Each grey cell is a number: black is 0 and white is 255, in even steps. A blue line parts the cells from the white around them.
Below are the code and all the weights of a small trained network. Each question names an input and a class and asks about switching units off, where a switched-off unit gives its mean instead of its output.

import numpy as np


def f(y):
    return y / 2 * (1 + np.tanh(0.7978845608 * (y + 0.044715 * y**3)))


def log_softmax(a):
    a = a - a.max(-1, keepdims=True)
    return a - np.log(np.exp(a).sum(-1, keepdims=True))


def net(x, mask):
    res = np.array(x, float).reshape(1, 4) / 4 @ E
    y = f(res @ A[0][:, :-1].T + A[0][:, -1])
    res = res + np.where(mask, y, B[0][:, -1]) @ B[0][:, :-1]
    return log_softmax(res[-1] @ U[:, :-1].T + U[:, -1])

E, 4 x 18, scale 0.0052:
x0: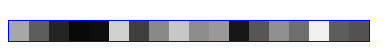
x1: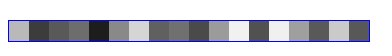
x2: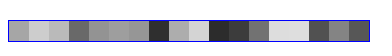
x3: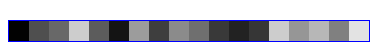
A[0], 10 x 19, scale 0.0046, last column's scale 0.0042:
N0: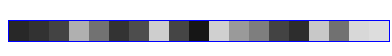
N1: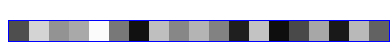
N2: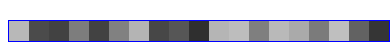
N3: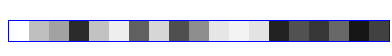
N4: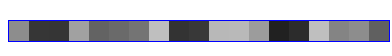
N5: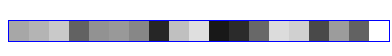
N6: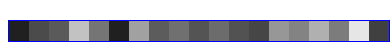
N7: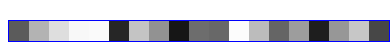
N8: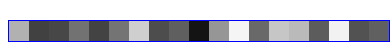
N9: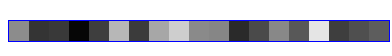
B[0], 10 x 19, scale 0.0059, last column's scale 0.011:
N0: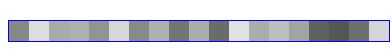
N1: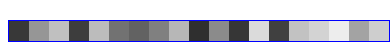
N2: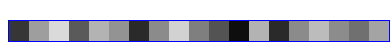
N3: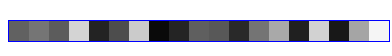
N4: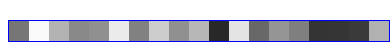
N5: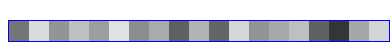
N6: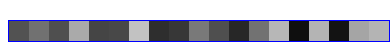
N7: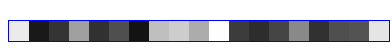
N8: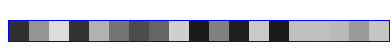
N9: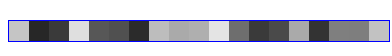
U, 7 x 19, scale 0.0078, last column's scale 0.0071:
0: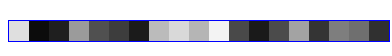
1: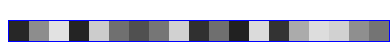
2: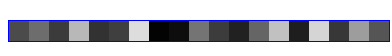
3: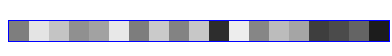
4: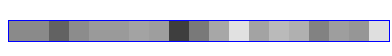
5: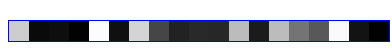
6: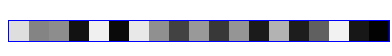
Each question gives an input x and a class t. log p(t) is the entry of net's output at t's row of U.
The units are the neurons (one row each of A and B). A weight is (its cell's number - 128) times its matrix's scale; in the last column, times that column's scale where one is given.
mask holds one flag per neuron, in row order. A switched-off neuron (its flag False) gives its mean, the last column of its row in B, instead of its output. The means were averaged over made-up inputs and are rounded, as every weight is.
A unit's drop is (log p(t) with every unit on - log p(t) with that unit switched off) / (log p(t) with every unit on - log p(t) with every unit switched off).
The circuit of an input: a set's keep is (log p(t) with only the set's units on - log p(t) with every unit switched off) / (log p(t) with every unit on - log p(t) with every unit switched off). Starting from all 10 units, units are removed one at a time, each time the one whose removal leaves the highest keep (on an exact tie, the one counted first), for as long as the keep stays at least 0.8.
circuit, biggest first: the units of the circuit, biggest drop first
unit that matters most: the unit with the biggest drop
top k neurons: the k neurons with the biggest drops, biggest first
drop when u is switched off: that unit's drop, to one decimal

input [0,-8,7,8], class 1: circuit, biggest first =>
(N1)
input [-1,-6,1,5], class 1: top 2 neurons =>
(N1; N3)
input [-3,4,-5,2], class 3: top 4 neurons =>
(N0; N1; N4; N3)
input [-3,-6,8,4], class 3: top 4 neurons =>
(N5; N8; N3; N2)
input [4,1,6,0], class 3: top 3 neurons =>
(N5; N7; N3)
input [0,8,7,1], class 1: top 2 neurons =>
(N8; N2)
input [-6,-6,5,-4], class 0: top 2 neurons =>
(N7; N8)
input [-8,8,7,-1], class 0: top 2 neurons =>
(N7; N1)
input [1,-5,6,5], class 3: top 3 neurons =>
(N5; N3; N8)
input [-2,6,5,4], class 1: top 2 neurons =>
(N8; N3)
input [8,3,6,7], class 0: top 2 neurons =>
(N9; N3)
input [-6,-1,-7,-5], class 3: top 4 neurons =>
(N4; N0; N9; N6)
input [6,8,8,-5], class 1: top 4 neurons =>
(N8; N2; N7; N0)
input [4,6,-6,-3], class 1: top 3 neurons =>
(N8; N2; N5)
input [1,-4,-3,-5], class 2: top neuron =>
(N3)
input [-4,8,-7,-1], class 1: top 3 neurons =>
(N8; N2; N5)
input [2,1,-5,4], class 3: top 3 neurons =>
(N3; N0; N4)
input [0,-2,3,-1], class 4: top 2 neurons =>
(N4; N0)
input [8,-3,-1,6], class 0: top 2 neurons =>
(N9; N3)
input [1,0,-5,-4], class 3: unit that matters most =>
N4
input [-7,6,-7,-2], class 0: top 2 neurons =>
(N7; N5)
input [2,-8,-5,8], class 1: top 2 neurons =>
(N1; N3)
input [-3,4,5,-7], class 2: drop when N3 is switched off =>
0.9
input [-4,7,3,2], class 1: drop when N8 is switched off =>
0.4
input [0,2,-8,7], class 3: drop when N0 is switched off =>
1.0
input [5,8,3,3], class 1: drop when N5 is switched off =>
0.0
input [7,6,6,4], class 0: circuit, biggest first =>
(N9)
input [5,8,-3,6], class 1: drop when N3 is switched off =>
0.1
